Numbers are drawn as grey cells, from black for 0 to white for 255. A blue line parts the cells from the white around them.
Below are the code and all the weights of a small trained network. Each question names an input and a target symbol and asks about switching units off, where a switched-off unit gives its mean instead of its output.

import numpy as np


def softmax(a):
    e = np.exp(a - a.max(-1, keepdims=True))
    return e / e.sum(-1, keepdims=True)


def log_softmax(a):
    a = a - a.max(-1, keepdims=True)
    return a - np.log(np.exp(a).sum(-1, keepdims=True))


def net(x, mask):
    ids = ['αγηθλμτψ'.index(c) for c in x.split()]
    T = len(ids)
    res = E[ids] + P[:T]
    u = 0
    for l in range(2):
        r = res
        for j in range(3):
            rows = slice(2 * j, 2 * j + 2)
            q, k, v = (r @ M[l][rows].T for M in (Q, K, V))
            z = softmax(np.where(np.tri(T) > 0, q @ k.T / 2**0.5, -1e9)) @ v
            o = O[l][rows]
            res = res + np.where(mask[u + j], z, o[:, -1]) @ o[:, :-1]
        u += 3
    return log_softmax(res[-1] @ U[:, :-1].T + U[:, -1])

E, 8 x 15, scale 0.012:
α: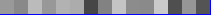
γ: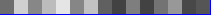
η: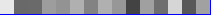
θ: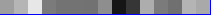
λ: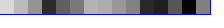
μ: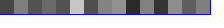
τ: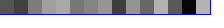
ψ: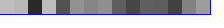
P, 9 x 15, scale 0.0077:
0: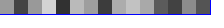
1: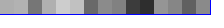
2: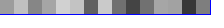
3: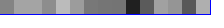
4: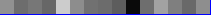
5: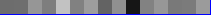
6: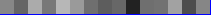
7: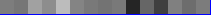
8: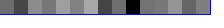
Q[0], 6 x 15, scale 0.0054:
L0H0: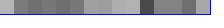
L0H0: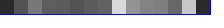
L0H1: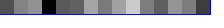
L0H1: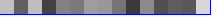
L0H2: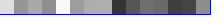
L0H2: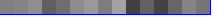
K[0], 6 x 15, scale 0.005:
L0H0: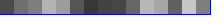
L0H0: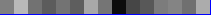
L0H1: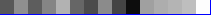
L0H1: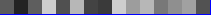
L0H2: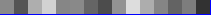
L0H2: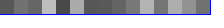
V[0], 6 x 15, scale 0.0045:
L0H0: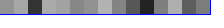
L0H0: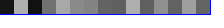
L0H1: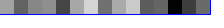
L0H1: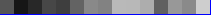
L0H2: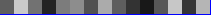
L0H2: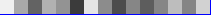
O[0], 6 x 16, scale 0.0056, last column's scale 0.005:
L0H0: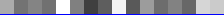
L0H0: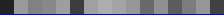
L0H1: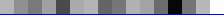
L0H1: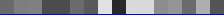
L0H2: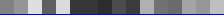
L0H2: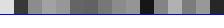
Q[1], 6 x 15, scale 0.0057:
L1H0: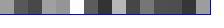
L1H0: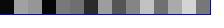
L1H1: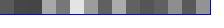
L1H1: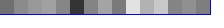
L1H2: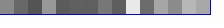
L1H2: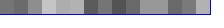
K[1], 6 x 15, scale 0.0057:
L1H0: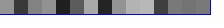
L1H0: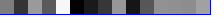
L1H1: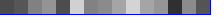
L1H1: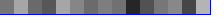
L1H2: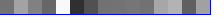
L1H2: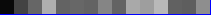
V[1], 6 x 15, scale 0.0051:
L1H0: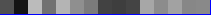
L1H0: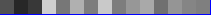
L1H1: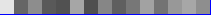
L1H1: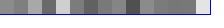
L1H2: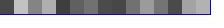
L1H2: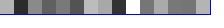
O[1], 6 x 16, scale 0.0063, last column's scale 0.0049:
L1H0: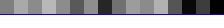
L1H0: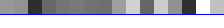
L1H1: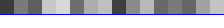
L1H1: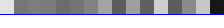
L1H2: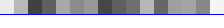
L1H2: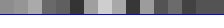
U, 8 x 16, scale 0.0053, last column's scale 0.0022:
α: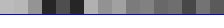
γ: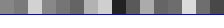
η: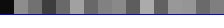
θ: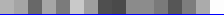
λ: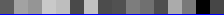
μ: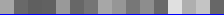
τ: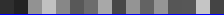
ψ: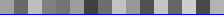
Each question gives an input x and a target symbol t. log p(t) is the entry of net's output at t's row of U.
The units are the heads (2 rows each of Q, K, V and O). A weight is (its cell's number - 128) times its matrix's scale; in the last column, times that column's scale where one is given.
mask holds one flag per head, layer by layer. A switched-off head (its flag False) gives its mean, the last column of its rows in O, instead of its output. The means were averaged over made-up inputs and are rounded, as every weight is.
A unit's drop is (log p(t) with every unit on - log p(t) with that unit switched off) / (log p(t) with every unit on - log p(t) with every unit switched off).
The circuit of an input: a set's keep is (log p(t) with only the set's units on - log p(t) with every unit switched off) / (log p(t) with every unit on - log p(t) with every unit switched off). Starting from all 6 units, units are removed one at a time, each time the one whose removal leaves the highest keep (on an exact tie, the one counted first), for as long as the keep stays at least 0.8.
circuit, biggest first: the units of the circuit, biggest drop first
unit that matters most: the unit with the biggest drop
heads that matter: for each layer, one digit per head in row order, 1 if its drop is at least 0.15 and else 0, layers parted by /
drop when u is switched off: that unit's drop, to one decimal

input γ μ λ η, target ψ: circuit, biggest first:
L1H1; L0H1; L1H2; L0H2
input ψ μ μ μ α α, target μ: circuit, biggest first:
L1H0; L0H2; L0H1
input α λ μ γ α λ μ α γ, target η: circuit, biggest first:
L0H2; L1H0; L1H1; L0H0
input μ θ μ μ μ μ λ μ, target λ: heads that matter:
011 / 100
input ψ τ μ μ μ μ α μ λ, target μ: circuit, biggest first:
L1H0; L0H1; L0H2
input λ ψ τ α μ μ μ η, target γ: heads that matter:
010 / 100
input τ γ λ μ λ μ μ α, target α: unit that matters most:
L1H2
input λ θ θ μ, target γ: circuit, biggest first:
L1H0; L0H1; L0H2; L1H2
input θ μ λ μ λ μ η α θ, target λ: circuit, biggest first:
L1H0; L0H1
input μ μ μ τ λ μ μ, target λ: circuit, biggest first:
L1H0; L0H2; L0H1
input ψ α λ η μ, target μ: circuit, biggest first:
L1H0; L0H2; L0H0
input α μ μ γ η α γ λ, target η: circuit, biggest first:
L0H2; L1H1; L0H0; L1H2
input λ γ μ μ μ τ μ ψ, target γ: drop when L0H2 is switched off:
0.2
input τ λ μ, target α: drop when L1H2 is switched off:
0.8
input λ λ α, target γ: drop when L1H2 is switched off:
0.2
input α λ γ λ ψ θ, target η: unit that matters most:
L0H2
